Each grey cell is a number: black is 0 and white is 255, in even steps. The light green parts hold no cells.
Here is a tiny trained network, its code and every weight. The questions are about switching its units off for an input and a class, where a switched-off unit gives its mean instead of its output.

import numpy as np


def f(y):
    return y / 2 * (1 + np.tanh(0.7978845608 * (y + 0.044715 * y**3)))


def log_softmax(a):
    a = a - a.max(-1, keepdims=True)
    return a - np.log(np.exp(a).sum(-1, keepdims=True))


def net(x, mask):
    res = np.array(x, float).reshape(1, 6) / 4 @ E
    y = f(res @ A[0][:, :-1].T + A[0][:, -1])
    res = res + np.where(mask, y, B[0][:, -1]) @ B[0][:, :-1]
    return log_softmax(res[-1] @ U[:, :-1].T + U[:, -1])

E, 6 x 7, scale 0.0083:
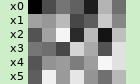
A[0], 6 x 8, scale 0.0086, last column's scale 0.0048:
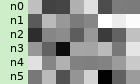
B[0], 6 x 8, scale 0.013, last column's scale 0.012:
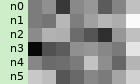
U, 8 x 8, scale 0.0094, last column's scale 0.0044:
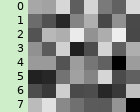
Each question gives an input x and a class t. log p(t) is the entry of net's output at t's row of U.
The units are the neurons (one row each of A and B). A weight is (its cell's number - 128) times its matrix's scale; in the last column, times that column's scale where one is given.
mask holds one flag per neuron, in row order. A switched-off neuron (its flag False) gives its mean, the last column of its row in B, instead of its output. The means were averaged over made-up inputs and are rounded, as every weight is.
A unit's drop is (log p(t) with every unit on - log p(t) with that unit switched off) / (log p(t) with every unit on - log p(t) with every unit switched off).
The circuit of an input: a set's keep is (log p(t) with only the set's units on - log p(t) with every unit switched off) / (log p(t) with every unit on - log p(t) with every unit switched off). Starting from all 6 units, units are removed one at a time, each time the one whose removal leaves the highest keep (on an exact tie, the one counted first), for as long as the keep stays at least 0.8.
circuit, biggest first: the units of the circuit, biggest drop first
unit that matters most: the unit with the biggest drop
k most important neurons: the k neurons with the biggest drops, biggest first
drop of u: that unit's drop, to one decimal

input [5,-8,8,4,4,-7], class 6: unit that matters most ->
n2
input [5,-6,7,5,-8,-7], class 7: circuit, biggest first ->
n5, n2
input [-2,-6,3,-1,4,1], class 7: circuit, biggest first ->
n3, n5
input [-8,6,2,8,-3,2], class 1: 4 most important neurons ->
n0, n4, n2, n1
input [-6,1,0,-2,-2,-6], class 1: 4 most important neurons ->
n0, n1, n2, n4
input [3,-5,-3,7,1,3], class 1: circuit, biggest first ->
n0, n3
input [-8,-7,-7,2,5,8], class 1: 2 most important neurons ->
n0, n3
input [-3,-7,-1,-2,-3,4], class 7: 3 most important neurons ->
n5, n3, n4
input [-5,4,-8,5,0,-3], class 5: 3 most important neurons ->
n3, n5, n2
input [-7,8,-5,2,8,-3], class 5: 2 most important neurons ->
n3, n4
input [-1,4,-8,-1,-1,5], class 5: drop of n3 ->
0.1
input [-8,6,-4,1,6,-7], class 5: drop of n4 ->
0.0
